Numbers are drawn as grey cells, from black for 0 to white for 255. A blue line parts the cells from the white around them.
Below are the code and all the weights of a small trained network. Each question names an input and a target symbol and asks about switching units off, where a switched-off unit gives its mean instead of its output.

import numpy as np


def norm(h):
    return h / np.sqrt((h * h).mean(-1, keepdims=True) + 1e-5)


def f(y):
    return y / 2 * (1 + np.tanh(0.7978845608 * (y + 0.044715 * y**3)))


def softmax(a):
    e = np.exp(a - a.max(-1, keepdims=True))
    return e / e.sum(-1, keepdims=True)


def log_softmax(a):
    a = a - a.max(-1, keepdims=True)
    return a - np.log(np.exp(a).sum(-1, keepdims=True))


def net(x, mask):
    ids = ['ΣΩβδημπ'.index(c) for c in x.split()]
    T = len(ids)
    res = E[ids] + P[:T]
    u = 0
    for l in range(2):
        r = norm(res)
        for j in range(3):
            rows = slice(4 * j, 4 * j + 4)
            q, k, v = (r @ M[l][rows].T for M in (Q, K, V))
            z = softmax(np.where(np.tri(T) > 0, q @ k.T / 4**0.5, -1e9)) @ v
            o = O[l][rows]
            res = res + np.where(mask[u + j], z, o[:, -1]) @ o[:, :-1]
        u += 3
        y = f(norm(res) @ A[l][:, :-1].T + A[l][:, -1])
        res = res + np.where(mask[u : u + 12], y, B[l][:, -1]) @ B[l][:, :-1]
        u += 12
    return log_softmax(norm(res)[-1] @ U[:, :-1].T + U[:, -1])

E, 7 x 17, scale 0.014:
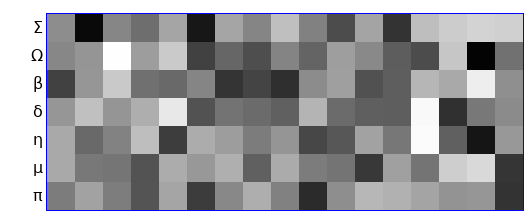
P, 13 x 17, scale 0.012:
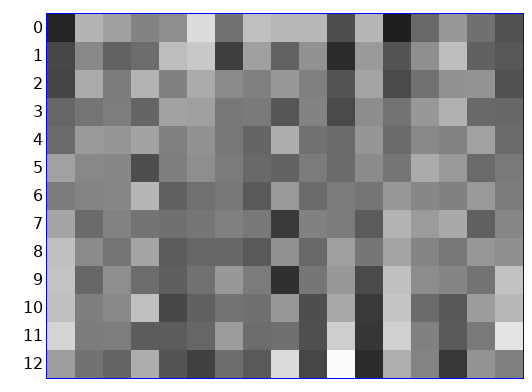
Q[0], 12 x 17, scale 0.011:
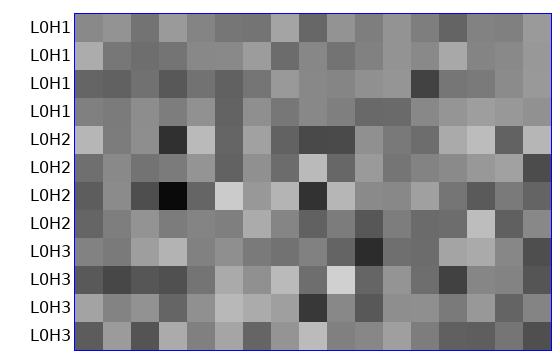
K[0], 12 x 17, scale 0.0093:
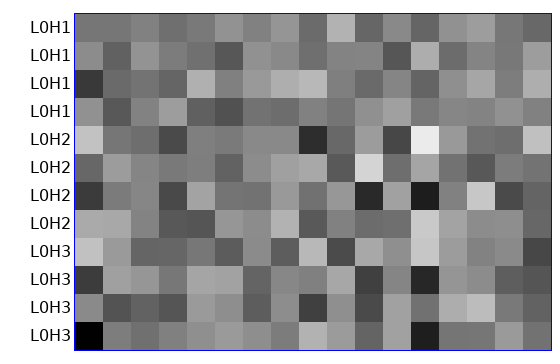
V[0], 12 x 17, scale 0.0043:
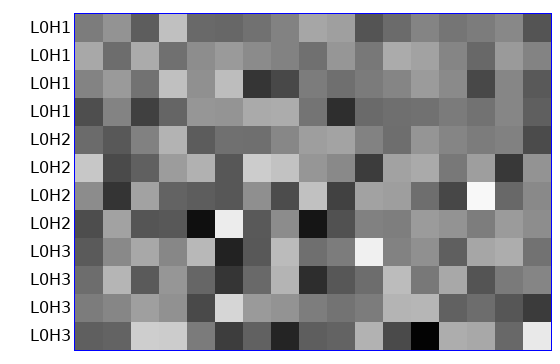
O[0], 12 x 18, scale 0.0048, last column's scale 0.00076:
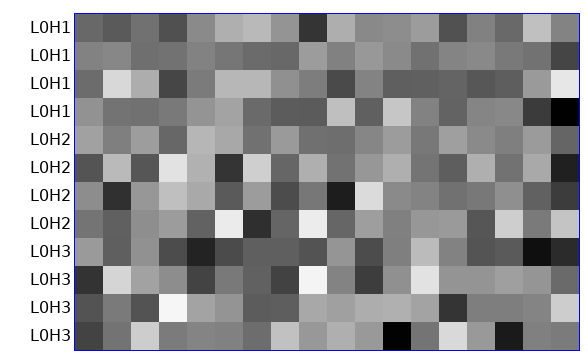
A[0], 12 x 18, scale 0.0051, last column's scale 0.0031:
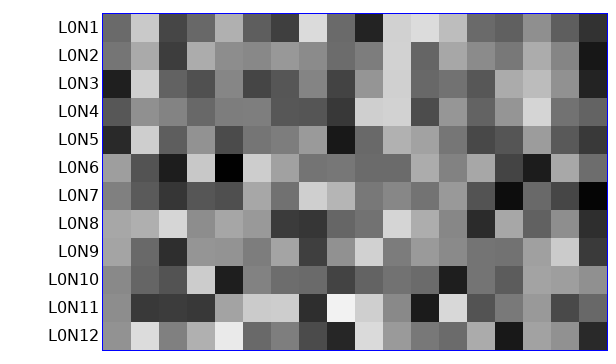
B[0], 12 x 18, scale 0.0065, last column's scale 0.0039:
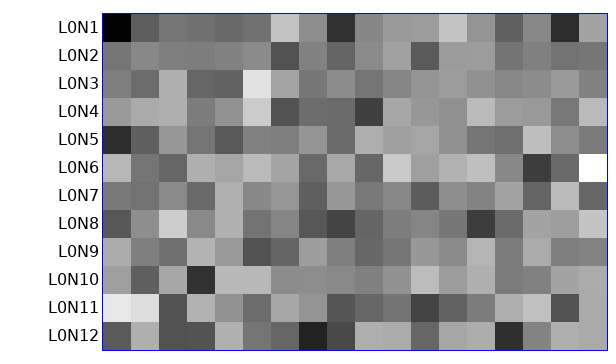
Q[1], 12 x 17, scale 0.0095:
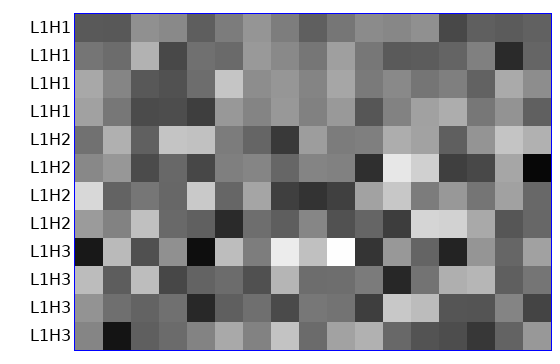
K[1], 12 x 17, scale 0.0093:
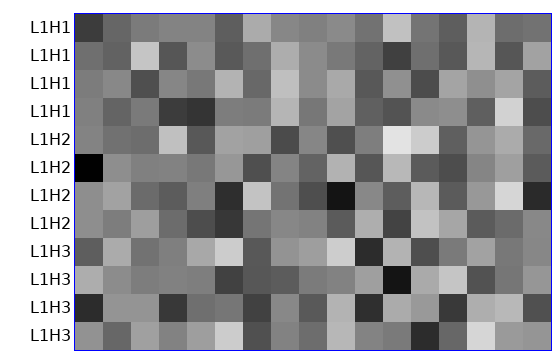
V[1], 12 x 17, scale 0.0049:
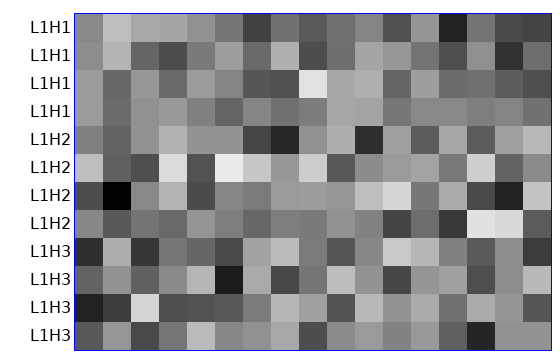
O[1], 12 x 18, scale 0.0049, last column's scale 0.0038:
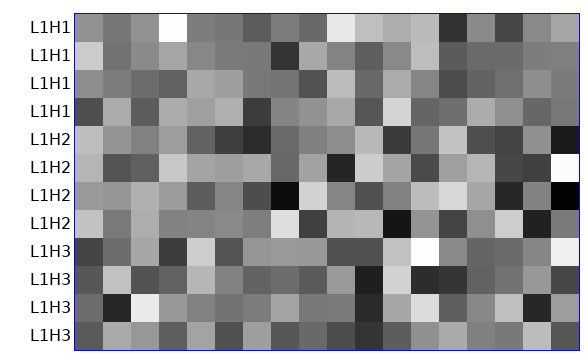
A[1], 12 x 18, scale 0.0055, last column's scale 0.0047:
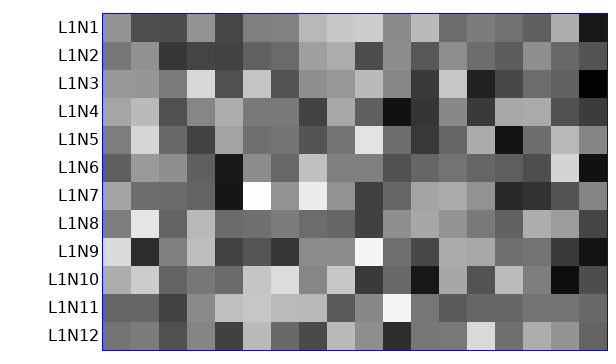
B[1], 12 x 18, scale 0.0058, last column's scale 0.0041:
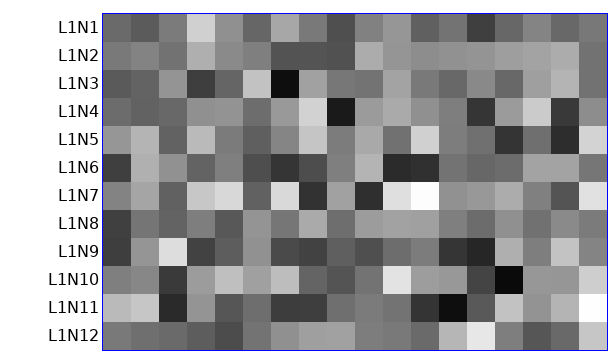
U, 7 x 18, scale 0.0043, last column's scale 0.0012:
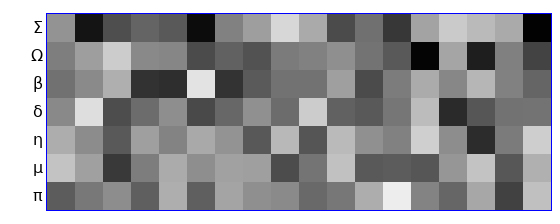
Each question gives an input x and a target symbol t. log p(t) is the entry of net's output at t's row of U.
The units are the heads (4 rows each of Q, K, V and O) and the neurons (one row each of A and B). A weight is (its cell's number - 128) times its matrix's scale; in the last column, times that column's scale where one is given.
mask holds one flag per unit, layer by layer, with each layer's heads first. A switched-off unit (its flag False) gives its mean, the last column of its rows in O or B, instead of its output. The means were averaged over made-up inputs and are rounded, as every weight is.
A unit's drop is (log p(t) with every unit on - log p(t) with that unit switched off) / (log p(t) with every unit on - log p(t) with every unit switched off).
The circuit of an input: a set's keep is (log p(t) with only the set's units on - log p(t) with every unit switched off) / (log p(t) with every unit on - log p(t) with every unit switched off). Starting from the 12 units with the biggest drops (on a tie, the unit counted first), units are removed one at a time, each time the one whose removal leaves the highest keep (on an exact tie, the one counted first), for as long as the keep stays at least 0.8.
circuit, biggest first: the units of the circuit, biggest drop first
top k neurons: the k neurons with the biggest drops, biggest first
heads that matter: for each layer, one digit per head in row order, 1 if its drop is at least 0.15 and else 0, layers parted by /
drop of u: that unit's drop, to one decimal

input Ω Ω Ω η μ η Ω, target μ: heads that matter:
001 / 010
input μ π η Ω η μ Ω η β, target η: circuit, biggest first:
(L0H3; L1H2)
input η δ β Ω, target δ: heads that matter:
011 / 011
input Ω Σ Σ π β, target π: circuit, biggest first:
(L1H3)
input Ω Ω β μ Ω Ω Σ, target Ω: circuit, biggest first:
(L0H3; L1N9; L1H1; L1H2)
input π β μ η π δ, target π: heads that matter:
001 / 001
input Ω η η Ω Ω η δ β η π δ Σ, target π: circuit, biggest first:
(L1H3; L0H3)
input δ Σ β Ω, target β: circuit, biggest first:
(L0H2; L1H3)
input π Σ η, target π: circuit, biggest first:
(L0H3; L1H3)
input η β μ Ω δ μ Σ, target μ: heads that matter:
000 / 010
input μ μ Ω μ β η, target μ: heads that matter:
000 / 010
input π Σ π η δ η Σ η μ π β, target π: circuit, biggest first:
(L1H3; L0N1)
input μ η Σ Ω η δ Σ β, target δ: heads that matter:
001 / 011
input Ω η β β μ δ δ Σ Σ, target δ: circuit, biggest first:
(L1H3; L0H2; L1N5)
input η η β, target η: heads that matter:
000 / 010
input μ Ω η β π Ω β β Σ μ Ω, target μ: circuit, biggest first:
(L1H2)
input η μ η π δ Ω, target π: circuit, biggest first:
(L0H3; L1H3)
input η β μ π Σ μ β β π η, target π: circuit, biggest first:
(L1H3; L0H3)
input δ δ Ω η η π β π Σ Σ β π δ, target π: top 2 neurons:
(L0N1; L1N11)
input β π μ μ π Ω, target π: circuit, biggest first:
(L1H3)
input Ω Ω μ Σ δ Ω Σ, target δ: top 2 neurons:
(L1N5; L0N12)
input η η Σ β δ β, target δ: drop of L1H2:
0.4
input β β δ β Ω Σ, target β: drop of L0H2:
0.9
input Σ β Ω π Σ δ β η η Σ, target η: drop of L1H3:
0.1
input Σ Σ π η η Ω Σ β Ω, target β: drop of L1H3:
0.1
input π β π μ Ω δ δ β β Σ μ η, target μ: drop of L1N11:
0.1
